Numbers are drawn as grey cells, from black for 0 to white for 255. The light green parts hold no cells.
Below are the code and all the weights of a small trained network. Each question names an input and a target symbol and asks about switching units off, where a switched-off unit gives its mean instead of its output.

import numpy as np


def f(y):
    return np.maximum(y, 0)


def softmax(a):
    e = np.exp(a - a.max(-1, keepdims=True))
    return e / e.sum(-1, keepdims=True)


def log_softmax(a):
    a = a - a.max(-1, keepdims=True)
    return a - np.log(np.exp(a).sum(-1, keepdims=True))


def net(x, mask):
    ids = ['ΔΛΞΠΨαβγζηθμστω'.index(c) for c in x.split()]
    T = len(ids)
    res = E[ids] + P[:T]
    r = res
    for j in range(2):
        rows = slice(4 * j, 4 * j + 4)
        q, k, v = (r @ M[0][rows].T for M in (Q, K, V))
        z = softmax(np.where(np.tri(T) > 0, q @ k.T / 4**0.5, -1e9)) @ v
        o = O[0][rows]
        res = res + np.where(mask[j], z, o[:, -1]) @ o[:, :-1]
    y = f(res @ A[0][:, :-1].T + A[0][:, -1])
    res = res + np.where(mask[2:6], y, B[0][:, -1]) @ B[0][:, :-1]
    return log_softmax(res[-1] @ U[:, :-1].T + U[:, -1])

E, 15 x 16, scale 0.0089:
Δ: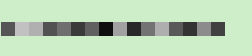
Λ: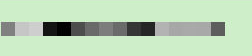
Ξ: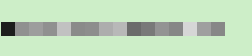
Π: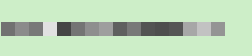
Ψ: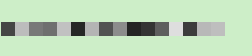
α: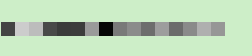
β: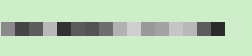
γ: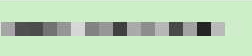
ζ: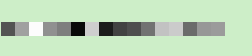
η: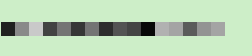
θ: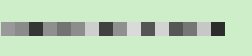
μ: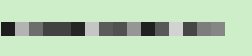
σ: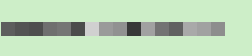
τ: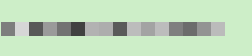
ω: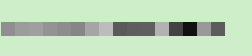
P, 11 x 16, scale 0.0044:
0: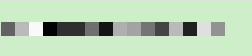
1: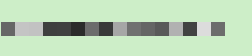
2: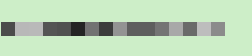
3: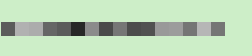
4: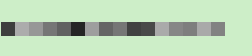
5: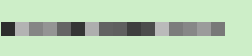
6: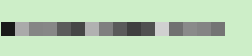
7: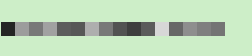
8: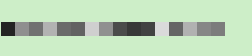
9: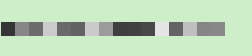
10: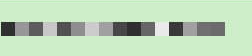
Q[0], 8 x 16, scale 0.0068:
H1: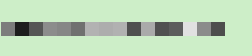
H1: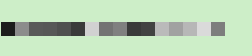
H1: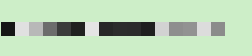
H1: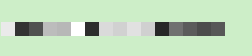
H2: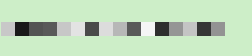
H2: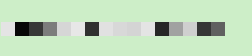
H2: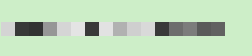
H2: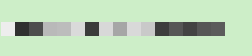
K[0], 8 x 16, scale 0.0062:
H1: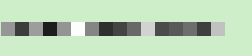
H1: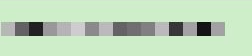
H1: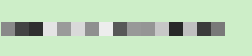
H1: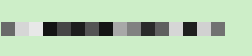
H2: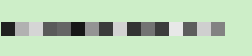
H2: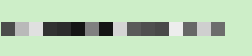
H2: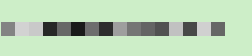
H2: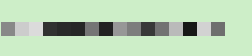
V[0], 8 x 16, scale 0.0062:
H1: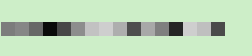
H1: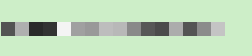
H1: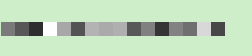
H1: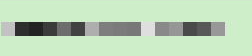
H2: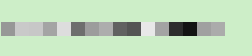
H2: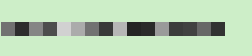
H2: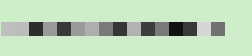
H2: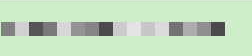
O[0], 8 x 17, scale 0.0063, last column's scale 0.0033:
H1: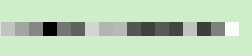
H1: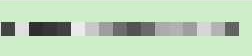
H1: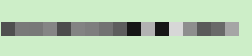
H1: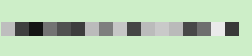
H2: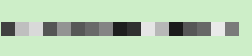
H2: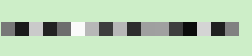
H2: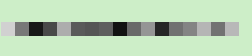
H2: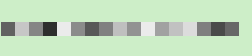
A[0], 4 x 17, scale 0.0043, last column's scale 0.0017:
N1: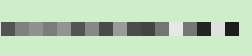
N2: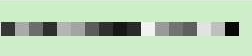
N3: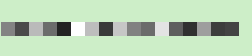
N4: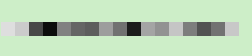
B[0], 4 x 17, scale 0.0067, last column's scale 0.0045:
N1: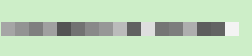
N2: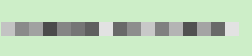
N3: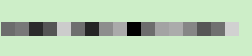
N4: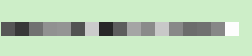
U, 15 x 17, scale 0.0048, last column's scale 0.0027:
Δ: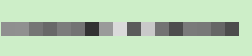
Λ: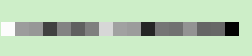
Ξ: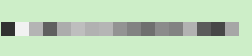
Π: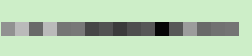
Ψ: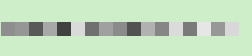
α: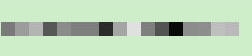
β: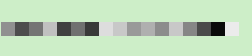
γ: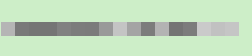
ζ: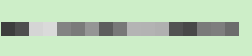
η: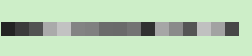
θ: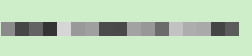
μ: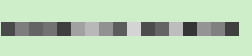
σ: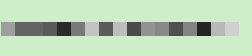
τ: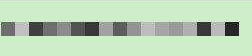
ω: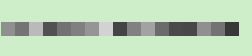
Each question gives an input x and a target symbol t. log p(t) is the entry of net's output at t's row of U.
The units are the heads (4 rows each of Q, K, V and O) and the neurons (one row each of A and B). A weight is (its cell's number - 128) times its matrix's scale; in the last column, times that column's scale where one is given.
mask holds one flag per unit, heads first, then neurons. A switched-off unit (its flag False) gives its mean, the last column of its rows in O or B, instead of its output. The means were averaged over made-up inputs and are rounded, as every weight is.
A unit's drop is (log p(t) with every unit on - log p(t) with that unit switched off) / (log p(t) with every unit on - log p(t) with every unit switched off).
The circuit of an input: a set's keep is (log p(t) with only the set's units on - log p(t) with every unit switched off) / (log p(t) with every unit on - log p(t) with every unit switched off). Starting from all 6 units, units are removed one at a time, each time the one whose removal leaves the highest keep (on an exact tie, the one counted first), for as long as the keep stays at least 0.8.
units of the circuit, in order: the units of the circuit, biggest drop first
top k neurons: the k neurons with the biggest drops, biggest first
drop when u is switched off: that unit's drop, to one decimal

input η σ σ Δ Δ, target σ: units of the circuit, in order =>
[H1 N4]
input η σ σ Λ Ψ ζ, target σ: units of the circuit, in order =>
[H1 N1]
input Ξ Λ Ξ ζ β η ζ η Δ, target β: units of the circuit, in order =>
[H2 H1]
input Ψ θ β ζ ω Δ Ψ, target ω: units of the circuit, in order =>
[H2 N2]
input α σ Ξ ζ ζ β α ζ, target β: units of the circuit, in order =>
[H2 H1]
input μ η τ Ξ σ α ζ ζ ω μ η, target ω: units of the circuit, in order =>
[H2 N2]
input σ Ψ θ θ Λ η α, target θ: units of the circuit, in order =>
[H2]
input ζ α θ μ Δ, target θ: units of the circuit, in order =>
[H2 N4]
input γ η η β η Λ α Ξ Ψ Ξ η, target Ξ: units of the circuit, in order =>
[H1 H2]
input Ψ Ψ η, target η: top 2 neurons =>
[N3 N1]
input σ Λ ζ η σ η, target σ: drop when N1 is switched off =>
0.1
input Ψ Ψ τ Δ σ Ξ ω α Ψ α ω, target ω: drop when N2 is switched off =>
0.3
